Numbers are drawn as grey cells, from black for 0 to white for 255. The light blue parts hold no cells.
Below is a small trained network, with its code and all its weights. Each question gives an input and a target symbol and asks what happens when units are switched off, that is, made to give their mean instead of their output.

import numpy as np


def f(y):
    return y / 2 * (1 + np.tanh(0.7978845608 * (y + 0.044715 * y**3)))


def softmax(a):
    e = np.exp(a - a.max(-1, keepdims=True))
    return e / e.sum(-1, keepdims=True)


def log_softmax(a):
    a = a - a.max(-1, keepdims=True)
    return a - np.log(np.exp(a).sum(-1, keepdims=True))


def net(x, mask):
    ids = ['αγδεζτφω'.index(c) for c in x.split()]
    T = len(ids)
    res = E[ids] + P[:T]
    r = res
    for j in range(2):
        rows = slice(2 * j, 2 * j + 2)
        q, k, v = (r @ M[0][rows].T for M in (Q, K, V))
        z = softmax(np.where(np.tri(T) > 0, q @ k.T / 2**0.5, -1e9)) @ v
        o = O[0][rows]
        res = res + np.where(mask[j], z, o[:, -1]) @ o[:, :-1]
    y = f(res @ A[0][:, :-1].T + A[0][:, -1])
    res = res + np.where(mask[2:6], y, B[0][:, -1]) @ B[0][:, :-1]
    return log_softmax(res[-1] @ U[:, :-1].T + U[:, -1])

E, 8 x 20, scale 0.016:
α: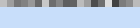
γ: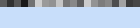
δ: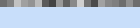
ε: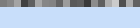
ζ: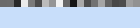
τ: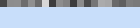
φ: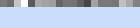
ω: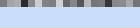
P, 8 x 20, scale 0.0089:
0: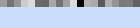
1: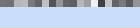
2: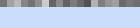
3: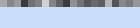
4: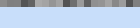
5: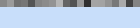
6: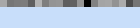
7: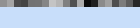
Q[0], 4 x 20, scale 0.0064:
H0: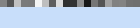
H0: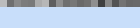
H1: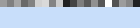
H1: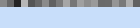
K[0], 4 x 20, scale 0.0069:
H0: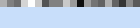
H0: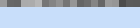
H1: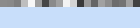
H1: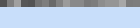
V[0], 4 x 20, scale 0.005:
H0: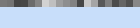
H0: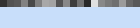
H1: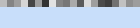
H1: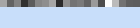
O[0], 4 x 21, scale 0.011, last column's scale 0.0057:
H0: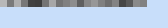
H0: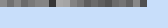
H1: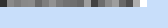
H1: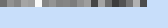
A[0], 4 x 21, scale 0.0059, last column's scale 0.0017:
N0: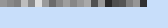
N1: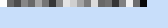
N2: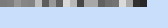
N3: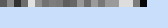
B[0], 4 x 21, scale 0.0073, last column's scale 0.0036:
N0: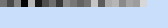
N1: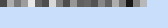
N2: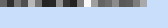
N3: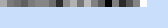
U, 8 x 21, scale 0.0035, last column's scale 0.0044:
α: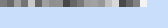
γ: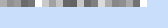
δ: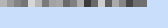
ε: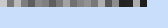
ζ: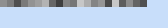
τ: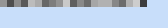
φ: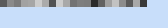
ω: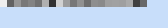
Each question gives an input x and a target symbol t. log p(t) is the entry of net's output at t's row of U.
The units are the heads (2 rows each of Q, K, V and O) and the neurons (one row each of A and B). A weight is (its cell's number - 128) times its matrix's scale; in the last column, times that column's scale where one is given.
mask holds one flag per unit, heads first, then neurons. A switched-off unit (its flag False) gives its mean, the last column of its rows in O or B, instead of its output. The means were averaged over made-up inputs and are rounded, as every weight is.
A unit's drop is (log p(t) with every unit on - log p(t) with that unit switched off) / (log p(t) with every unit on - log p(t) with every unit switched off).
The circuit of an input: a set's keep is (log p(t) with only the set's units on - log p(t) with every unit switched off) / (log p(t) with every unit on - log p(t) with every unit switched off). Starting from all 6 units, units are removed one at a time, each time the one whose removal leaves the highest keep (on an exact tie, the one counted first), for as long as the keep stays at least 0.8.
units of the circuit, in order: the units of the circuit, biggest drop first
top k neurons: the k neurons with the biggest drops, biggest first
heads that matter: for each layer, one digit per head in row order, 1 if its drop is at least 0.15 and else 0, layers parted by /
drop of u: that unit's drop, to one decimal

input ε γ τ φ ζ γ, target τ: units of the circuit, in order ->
[H1, N0]
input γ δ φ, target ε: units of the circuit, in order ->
[H0]
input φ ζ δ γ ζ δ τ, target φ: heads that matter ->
11
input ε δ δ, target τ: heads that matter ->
01
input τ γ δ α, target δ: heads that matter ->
01
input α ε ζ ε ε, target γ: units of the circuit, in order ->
[H1, N0, N3]
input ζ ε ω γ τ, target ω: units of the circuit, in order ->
[H1, H0]
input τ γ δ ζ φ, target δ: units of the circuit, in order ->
[N1, H1]
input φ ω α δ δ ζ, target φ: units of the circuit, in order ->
[H1, H0]
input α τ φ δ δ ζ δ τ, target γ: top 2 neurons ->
[N0, N3]
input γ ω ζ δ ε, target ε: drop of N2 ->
0.0
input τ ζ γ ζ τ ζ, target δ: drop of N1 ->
1.1
